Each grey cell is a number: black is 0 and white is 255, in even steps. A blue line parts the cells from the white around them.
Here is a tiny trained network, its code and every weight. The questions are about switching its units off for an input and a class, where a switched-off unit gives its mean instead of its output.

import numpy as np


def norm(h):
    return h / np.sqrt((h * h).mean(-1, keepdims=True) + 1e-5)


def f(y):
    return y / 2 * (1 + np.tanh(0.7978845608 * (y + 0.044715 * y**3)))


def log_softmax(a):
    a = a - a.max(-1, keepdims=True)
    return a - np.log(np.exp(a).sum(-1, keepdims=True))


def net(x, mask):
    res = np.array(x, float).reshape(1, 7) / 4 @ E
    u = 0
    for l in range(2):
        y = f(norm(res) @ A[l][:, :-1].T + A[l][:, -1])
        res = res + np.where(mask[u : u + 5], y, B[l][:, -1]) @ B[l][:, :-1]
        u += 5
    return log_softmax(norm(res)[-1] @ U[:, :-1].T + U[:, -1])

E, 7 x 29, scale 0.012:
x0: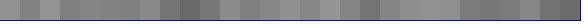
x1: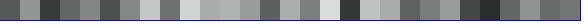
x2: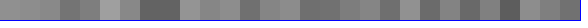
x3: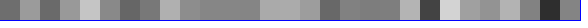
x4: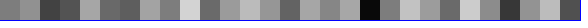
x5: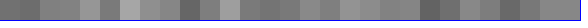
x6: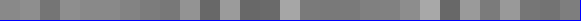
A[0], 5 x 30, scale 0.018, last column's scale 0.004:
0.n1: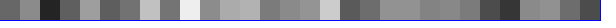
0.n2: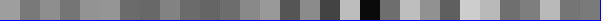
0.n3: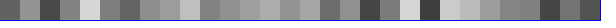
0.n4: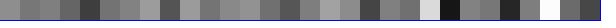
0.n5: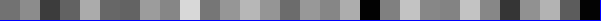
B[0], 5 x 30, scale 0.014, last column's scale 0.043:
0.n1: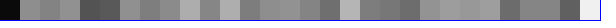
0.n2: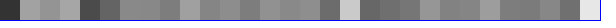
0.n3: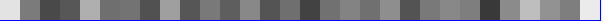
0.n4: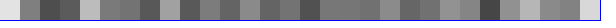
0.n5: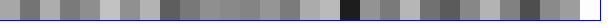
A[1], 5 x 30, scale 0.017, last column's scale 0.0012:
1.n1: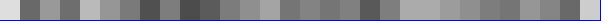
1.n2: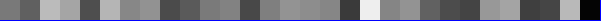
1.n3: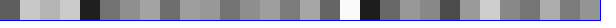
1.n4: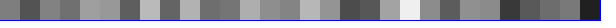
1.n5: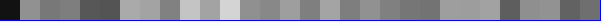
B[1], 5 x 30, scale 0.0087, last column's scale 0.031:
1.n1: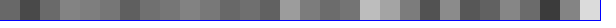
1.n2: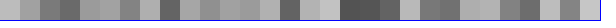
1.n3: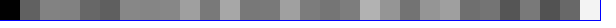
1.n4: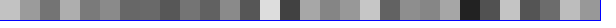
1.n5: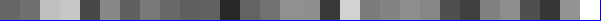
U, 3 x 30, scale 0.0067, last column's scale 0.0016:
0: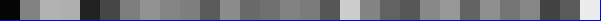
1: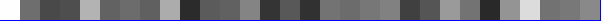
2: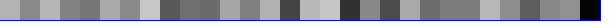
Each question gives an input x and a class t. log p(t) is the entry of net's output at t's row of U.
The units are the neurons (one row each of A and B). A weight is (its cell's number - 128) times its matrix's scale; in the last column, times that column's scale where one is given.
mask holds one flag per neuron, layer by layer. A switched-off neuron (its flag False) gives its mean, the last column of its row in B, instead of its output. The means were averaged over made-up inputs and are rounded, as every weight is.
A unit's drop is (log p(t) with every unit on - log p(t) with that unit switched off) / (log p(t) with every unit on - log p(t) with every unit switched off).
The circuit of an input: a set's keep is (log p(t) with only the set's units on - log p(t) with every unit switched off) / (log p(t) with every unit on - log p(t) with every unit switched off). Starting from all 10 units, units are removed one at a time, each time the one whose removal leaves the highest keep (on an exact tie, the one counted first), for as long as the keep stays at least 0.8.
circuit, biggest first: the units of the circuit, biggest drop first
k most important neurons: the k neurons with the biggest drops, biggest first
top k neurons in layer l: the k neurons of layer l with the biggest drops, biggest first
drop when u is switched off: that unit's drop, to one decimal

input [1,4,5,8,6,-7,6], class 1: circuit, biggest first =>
0.n3
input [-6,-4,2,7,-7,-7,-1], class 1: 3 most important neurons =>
0.n2, 0.n1, 0.n5
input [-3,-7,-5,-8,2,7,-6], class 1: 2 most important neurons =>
0.n4, 0.n1
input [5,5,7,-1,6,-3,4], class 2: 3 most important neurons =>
0.n5, 0.n2, 0.n4
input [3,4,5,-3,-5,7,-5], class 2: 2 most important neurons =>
0.n3, 0.n4
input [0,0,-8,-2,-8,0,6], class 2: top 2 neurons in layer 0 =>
0.n3, 0.n4
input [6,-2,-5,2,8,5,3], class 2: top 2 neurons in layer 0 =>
0.n5, 0.n2
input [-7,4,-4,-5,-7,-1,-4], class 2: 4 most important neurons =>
0.n3, 0.n4, 0.n1, 0.n2
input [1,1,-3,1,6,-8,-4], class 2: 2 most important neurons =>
0.n5, 0.n1
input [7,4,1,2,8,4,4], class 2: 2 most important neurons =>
0.n5, 0.n1
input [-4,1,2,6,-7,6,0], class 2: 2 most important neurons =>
0.n3, 0.n4
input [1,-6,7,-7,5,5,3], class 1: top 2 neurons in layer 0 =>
0.n4, 0.n1
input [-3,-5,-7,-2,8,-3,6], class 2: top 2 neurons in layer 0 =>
0.n5, 0.n2
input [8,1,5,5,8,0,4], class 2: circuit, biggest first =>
0.n5
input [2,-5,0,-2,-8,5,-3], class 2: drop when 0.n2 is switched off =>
1.2
